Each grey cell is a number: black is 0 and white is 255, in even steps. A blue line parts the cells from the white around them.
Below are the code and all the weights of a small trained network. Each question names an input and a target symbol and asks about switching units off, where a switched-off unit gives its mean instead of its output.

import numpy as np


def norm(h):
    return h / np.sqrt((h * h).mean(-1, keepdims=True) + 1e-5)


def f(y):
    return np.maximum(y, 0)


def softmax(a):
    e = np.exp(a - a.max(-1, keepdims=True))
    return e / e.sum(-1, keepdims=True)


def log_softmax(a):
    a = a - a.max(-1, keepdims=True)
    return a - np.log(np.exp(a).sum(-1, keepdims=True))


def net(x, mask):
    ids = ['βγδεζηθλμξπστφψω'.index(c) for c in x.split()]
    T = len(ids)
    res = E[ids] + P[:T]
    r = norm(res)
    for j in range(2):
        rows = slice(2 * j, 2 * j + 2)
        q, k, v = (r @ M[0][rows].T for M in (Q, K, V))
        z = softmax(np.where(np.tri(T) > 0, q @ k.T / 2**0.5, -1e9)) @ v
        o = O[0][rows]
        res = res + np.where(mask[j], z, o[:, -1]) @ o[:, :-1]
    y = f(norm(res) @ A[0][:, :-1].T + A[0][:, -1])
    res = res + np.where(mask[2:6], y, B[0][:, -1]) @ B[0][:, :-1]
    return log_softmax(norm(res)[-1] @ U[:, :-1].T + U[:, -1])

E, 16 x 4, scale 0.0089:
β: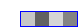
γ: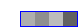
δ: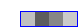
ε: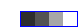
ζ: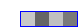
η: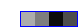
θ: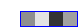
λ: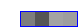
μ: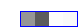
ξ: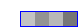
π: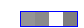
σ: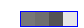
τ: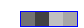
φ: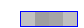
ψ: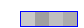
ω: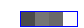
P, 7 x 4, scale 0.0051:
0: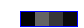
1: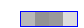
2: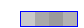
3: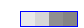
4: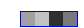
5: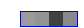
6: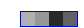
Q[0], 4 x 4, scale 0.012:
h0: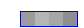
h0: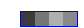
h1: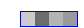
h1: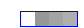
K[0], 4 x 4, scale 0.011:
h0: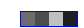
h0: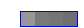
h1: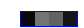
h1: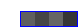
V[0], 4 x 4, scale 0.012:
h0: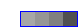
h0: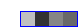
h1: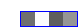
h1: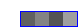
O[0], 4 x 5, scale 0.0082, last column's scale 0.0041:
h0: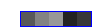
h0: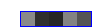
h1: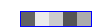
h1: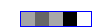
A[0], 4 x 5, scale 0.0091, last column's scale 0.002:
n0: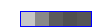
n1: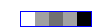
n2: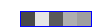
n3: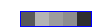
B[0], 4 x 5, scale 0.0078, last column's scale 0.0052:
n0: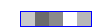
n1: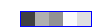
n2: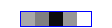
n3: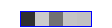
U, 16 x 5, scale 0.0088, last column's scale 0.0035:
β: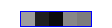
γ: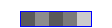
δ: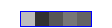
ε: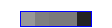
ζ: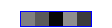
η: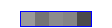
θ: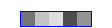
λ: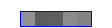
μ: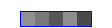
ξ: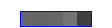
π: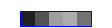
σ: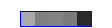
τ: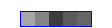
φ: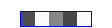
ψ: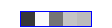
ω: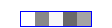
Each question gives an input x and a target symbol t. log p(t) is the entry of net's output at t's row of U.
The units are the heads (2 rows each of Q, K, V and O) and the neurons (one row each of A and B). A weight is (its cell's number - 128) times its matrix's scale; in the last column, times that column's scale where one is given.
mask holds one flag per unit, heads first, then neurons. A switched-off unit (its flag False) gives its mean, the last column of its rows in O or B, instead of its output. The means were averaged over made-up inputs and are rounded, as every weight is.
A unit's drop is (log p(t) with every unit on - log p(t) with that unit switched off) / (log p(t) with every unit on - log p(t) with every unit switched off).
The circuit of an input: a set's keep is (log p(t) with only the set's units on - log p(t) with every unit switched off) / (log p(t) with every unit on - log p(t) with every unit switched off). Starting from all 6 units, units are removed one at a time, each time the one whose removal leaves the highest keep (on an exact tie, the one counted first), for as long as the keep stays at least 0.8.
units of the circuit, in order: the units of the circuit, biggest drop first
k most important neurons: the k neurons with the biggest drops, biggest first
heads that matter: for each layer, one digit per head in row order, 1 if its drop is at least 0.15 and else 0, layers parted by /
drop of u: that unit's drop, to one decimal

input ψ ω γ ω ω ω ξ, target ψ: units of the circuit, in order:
h1
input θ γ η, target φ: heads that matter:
11
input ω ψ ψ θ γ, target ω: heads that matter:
00
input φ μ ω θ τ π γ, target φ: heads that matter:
01
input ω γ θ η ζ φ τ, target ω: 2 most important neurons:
n2; n0
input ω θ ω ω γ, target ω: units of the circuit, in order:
h1; n0
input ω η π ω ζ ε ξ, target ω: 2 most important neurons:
n2; n0
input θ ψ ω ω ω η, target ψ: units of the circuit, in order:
h0; n1
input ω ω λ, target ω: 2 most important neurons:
n3; n2
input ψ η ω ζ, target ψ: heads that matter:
01
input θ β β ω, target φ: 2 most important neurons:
n1; n0
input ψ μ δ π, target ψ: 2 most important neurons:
n3; n2
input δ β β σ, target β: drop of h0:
0.2
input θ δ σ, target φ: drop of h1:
0.8
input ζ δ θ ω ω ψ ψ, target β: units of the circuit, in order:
h0
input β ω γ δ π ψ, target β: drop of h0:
0.2
